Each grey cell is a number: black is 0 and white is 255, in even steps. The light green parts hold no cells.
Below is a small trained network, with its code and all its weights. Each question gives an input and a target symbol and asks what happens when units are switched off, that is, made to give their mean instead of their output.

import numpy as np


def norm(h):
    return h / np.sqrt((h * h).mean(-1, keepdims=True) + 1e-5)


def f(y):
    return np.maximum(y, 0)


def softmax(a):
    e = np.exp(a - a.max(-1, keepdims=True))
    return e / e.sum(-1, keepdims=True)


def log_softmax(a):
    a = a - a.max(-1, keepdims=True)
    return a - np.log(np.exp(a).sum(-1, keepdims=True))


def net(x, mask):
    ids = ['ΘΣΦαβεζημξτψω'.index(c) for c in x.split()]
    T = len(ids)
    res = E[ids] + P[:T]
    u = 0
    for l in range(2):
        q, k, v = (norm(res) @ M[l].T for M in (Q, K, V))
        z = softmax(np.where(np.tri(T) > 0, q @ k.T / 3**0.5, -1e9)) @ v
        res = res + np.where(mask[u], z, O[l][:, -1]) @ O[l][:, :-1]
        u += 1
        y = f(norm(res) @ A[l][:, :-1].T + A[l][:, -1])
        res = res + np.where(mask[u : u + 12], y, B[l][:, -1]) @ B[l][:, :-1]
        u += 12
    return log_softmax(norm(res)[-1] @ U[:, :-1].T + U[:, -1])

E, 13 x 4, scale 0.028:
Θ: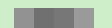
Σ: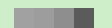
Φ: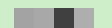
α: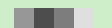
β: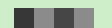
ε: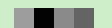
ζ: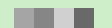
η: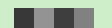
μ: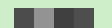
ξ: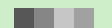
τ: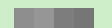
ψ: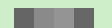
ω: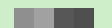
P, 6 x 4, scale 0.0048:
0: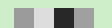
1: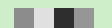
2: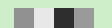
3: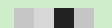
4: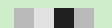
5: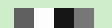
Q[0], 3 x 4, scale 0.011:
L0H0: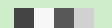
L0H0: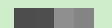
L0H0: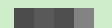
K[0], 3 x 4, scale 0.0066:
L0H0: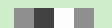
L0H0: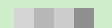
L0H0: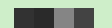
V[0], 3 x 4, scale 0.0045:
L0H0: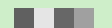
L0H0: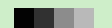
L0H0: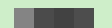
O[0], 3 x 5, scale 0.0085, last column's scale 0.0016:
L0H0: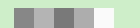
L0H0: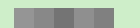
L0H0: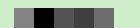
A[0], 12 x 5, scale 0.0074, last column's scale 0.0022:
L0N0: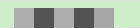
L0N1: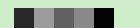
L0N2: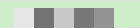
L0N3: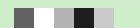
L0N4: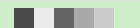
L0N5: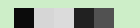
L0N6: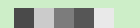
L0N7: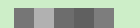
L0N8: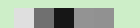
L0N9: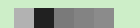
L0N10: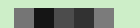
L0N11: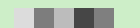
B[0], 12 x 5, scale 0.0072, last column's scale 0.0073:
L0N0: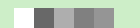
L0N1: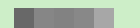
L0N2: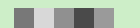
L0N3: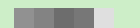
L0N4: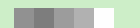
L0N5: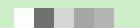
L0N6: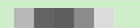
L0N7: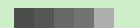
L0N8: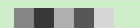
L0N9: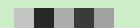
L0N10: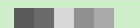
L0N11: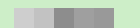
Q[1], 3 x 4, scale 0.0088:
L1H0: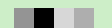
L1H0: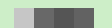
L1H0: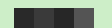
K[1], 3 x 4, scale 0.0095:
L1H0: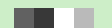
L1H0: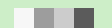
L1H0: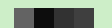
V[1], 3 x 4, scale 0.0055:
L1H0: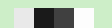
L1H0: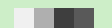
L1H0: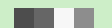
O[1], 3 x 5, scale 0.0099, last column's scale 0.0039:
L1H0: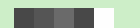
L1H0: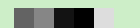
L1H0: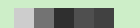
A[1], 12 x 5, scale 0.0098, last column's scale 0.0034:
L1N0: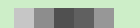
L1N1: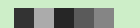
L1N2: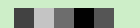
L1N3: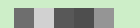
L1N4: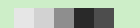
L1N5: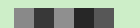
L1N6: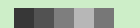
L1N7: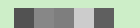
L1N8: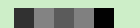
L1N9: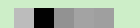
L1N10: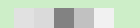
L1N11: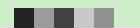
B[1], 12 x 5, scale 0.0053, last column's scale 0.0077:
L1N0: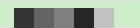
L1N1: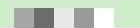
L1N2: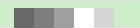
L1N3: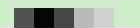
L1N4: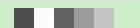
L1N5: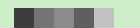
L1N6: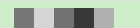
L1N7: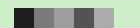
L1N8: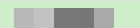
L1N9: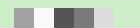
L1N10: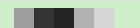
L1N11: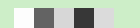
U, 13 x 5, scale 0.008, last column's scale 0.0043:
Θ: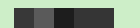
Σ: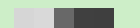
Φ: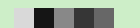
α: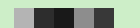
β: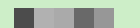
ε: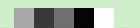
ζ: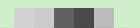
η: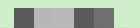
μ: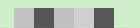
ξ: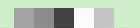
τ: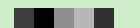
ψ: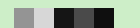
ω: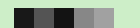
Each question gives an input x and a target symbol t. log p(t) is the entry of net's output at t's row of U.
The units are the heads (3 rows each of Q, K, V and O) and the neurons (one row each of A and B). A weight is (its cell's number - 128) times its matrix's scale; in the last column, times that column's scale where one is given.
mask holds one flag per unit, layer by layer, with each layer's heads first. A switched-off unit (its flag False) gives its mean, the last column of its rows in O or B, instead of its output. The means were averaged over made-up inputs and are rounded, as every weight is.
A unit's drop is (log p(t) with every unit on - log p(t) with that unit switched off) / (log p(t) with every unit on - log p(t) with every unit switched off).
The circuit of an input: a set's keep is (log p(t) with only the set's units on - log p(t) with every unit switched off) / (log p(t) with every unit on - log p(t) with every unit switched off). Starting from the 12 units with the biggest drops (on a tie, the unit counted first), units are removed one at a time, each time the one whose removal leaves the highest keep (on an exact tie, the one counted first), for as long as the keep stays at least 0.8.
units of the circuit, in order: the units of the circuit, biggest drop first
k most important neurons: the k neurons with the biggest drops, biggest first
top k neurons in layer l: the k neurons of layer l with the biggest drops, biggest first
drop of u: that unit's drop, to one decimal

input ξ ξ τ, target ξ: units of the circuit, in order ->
(L0H0 L1N10)
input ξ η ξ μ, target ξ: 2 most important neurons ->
(L1N2 L1N3)
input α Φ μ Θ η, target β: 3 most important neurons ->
(L1N11 L1N1 L1N10)
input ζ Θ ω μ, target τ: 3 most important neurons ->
(L1N2 L1N1 L1N3)
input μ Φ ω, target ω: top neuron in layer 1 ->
(L1N2)
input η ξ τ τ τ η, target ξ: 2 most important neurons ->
(L0N8 L1N0)
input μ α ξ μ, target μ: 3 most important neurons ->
(L1N1 L1N11 L1N2)
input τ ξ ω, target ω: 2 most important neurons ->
(L1N3 L1N2)
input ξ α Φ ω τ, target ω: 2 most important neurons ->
(L1N3 L1N0)
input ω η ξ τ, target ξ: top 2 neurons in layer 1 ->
(L1N2 L1N4)
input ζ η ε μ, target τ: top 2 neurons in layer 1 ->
(L1N2 L1N3)
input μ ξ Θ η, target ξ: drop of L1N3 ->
0.1
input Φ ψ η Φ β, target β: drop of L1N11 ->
0.4
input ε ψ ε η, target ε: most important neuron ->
(L1N11)
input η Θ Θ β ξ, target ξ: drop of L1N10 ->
0.2
